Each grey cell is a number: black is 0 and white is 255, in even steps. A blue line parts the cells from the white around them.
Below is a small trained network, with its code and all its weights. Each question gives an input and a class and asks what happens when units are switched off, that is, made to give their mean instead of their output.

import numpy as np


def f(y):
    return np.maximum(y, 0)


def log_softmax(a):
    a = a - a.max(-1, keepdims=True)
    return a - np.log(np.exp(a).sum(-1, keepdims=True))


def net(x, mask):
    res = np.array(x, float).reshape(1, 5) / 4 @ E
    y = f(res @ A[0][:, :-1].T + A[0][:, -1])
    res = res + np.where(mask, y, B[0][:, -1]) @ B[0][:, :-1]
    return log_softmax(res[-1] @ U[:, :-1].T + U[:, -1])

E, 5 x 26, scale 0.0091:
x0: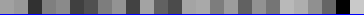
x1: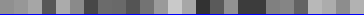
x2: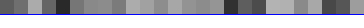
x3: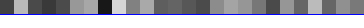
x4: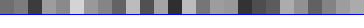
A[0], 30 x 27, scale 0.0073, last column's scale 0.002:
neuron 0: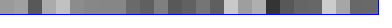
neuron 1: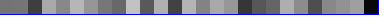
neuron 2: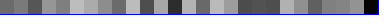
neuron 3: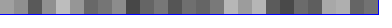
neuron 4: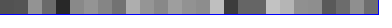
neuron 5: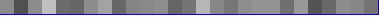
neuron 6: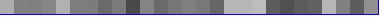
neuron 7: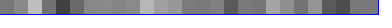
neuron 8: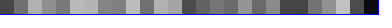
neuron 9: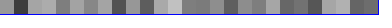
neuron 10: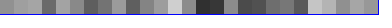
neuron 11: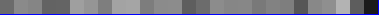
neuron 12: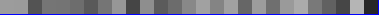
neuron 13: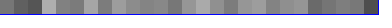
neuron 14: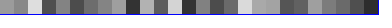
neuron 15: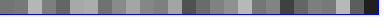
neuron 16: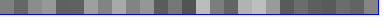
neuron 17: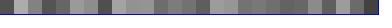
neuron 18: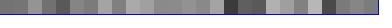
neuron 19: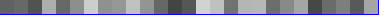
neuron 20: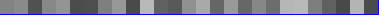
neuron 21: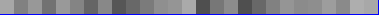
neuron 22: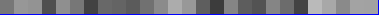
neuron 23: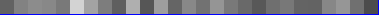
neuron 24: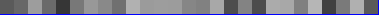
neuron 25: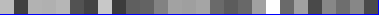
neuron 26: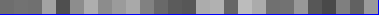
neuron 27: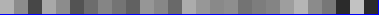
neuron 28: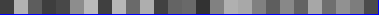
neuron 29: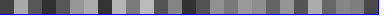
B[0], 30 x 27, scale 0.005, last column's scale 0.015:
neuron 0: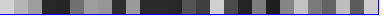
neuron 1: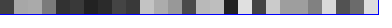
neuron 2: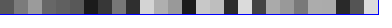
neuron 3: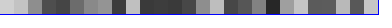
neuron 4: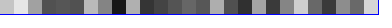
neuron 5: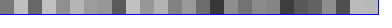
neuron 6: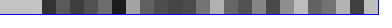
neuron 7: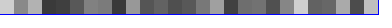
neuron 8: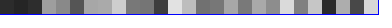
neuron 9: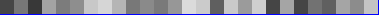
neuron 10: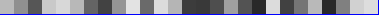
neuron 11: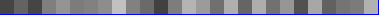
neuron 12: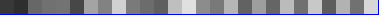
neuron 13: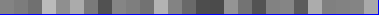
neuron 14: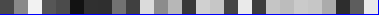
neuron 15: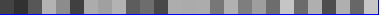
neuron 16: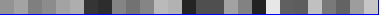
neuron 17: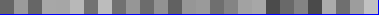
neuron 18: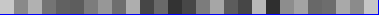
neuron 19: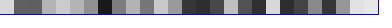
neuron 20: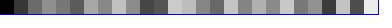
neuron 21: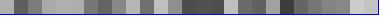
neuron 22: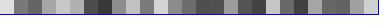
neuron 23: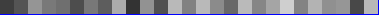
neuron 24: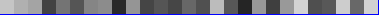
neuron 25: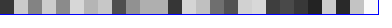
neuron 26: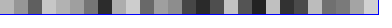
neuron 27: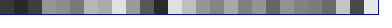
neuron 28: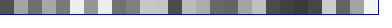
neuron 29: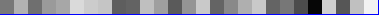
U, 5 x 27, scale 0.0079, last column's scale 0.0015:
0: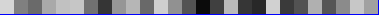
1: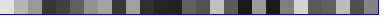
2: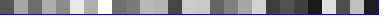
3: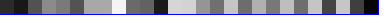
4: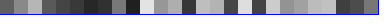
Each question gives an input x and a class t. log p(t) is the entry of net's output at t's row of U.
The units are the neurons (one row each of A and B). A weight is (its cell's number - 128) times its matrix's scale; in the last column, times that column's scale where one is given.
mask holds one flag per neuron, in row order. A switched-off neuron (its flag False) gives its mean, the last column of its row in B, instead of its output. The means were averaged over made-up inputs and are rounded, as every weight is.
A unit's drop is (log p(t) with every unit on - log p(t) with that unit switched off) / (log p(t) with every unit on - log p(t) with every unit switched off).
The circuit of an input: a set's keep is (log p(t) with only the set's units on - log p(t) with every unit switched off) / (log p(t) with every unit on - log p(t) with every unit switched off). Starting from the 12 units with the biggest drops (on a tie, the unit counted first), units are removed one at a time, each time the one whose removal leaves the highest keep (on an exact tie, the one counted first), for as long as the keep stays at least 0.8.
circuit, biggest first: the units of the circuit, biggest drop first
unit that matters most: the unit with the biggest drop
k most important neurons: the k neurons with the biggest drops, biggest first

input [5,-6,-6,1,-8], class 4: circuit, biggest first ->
neuron 14
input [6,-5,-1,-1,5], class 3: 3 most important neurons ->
neuron 27; neuron 20; neuron 12
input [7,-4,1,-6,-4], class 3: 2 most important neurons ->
neuron 20; neuron 27
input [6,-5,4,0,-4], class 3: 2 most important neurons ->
neuron 20; neuron 12
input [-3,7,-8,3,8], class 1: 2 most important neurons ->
neuron 0; neuron 3
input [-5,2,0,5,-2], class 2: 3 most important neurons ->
neuron 29; neuron 28; neuron 20
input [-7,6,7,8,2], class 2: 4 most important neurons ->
neuron 29; neuron 28; neuron 17; neuron 0
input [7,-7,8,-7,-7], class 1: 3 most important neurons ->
neuron 4; neuron 7; neuron 24
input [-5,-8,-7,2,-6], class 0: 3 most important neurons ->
neuron 19; neuron 16; neuron 26
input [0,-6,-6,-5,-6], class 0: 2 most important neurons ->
neuron 16; neuron 19
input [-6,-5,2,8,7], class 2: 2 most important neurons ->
neuron 28; neuron 29
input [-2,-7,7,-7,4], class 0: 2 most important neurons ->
neuron 19; neuron 26
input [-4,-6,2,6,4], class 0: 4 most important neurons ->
neuron 19; neuron 26; neuron 25; neuron 9
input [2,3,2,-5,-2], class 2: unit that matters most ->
neuron 25
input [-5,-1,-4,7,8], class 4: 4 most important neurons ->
neuron 2; neuron 1; neuron 23; neuron 25
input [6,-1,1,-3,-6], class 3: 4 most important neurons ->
neuron 20; neuron 27; neuron 1; neuron 2
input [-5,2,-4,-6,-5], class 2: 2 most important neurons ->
neuron 25; neuron 9
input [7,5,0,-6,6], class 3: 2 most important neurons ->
neuron 27; neuron 20
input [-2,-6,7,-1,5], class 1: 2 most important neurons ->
neuron 4; neuron 24
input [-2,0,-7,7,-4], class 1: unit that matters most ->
neuron 0
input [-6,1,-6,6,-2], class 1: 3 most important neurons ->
neuron 0; neuron 3; neuron 6
